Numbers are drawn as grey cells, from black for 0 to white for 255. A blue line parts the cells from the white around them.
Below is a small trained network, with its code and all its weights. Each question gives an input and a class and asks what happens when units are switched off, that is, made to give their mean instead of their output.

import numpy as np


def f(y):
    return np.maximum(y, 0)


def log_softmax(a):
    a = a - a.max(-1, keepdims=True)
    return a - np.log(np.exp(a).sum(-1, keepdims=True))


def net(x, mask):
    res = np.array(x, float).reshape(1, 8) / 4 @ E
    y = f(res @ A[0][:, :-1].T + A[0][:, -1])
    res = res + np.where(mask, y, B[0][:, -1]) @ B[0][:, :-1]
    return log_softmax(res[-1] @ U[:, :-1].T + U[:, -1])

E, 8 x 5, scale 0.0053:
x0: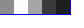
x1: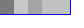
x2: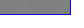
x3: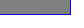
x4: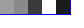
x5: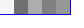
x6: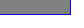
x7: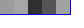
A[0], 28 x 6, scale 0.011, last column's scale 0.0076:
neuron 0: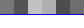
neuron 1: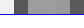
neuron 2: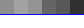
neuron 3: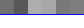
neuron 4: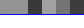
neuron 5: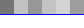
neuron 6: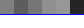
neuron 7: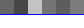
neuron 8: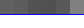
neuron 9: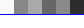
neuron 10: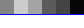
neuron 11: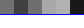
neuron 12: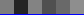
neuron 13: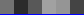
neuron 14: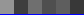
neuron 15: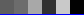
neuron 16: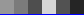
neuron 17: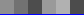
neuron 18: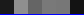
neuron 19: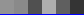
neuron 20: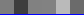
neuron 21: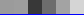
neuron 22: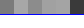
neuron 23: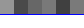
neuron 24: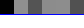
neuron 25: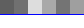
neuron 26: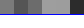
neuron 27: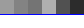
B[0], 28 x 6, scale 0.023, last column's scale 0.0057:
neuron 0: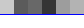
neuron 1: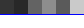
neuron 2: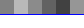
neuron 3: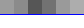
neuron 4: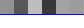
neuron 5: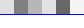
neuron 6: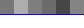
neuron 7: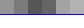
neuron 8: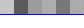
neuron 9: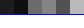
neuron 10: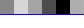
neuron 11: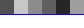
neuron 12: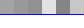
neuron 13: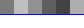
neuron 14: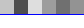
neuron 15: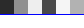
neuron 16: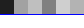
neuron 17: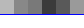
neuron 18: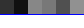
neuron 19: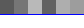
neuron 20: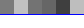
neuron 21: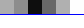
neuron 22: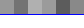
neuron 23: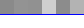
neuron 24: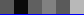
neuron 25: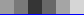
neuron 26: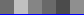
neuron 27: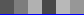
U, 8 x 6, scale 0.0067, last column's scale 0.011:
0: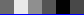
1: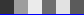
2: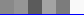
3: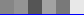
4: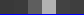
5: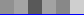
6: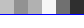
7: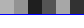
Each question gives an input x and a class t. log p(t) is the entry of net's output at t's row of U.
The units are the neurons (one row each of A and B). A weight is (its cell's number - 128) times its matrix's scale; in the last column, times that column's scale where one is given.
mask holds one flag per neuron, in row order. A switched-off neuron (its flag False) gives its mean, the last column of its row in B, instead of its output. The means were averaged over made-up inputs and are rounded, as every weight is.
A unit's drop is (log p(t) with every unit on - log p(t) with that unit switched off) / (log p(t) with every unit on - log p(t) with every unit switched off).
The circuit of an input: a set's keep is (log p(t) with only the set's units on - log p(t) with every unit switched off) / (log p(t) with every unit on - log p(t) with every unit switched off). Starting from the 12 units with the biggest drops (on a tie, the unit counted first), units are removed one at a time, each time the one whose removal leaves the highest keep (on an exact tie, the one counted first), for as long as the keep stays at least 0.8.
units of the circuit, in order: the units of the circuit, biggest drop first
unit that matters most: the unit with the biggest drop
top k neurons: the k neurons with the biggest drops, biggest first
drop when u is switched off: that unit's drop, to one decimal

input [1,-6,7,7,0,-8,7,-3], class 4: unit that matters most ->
neuron 24
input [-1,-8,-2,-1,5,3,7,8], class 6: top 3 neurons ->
[neuron 23; neuron 14; neuron 8]
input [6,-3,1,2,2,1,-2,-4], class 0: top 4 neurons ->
[neuron 10; neuron 21; neuron 2; neuron 5]
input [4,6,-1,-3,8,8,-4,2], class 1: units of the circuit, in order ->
[neuron 16; neuron 27]
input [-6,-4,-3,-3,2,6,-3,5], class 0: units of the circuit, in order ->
[neuron 13; neuron 20]
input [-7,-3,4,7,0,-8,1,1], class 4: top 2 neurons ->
[neuron 24; neuron 18]
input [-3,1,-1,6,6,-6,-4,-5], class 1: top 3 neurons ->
[neuron 16; neuron 21; neuron 19]
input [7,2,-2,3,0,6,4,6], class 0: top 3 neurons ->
[neuron 10; neuron 2; neuron 25]
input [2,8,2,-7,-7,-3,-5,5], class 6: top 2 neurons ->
[neuron 5; neuron 16]
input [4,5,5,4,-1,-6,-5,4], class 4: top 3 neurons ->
[neuron 24; neuron 18; neuron 25]
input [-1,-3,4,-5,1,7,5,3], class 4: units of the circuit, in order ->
[neuron 1; neuron 9]
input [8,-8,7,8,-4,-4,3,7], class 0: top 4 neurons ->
[neuron 10; neuron 2; neuron 5; neuron 25]
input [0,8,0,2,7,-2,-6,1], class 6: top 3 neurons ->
[neuron 5; neuron 15; neuron 22]
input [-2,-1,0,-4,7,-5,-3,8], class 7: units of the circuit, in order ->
[neuron 21]
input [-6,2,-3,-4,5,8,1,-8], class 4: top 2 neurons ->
[neuron 1; neuron 21]
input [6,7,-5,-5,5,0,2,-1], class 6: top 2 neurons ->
[neuron 5; neuron 20]
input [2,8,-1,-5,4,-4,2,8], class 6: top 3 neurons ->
[neuron 5; neuron 25; neuron 22]
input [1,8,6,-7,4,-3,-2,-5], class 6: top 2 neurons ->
[neuron 5; neuron 21]
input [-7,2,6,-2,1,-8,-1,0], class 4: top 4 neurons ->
[neuron 24; neuron 18; neuron 10; neuron 2]
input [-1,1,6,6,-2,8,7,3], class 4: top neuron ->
[neuron 9]
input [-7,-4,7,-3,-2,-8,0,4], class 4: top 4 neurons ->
[neuron 24; neuron 18; neuron 10; neuron 8]
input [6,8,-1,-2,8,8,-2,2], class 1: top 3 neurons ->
[neuron 16; neuron 27; neuron 19]
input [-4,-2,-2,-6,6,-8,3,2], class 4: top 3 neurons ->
[neuron 24; neuron 18; neuron 15]
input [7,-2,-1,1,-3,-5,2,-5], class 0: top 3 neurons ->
[neuron 10; neuron 21; neuron 2]
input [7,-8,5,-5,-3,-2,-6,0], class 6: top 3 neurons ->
[neuron 8; neuron 12; neuron 14]
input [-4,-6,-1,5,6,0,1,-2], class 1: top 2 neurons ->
[neuron 16; neuron 5]
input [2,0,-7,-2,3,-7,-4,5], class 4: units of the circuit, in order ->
[neuron 24]
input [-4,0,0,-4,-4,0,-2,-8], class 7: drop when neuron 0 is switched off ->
0.2
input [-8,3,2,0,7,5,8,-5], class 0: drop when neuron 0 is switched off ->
0.0
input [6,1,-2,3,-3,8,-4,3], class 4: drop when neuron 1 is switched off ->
0.1
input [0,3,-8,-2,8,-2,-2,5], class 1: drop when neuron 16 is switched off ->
0.2
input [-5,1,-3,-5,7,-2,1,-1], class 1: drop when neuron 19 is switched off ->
0.1
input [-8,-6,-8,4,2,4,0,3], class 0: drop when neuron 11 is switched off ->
0.1
